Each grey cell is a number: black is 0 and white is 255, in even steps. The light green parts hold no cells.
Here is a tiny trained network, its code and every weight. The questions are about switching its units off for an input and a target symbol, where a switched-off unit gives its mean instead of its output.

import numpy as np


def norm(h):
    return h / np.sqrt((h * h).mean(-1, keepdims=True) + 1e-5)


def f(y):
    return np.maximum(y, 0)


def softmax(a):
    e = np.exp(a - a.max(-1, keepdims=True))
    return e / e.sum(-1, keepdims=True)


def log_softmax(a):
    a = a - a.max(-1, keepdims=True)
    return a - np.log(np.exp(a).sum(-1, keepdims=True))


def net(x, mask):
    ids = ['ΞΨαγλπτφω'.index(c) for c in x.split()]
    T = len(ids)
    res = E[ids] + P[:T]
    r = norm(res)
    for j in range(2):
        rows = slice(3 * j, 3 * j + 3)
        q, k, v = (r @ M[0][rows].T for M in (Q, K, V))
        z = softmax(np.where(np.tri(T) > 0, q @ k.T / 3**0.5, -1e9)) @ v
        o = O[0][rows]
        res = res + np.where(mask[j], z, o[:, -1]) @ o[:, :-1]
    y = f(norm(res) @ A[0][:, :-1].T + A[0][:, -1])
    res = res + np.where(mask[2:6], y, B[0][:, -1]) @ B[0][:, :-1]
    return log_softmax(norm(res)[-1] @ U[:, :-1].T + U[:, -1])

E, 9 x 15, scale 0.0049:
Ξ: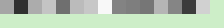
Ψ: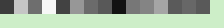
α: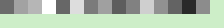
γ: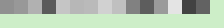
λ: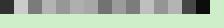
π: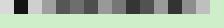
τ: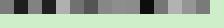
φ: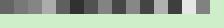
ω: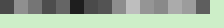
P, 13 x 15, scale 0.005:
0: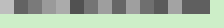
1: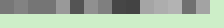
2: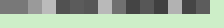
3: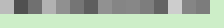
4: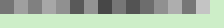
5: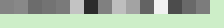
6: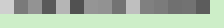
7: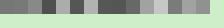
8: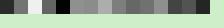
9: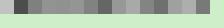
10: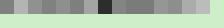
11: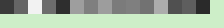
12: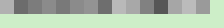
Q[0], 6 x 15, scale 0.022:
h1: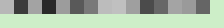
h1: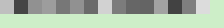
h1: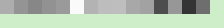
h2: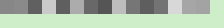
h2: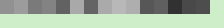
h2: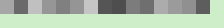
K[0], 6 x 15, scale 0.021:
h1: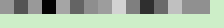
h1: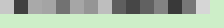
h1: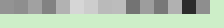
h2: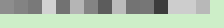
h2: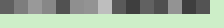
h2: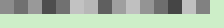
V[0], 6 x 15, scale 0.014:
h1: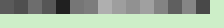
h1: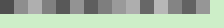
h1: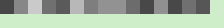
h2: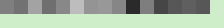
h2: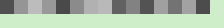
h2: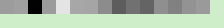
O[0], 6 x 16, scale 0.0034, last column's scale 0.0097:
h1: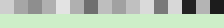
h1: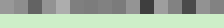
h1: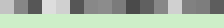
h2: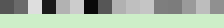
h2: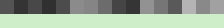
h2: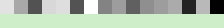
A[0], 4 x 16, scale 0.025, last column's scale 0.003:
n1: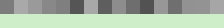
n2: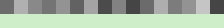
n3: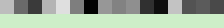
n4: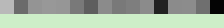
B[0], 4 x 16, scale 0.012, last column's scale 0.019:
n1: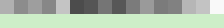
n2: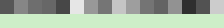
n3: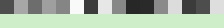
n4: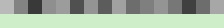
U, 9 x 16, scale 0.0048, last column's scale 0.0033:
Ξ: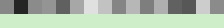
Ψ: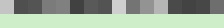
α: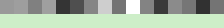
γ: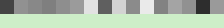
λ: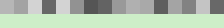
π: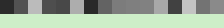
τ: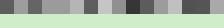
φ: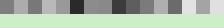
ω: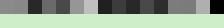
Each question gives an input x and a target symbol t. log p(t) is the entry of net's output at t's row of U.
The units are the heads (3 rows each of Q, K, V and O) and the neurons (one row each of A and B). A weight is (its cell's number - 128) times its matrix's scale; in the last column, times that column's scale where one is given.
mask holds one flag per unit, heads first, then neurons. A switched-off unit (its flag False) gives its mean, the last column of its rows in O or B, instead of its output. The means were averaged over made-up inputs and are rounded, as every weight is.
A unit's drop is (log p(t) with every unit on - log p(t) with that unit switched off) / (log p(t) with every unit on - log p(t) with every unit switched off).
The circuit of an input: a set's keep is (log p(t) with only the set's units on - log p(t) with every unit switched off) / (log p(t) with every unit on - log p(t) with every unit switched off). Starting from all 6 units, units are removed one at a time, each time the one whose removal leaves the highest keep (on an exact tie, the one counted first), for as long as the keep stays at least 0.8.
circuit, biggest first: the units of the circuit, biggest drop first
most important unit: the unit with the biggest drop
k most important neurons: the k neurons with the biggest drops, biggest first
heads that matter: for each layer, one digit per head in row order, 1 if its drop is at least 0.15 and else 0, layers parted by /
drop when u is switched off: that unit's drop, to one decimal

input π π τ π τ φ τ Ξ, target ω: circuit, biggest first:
[h2; n3]
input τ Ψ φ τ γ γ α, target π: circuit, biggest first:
[n3; n1; n4; n2]
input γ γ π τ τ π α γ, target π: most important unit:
n3
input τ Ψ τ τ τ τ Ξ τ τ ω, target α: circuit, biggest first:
[h1; h2; n3]
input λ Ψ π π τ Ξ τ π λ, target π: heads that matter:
00
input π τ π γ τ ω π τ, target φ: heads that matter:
01
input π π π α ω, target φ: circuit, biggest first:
[h2; n3; n1]
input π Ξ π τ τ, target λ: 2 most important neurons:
[n1; n2]
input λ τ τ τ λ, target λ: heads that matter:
01
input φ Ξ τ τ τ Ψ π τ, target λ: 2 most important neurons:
[n1; n3]
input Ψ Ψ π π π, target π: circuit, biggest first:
[n3; n4]
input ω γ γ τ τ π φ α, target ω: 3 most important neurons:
[n3; n2; n1]
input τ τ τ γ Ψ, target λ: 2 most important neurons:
[n1; n3]
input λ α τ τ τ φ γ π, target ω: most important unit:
h2
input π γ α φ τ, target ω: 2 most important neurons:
[n2; n3]
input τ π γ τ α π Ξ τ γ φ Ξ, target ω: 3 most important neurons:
[n2; n3; n1]
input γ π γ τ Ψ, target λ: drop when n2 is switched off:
0.3
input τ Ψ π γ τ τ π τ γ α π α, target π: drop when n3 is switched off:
0.1
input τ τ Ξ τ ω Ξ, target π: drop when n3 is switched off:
0.7
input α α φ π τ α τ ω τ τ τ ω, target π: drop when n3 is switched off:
0.1
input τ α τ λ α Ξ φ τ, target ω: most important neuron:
[n3]
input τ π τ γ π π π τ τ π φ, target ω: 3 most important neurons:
[n2; n3; n1]
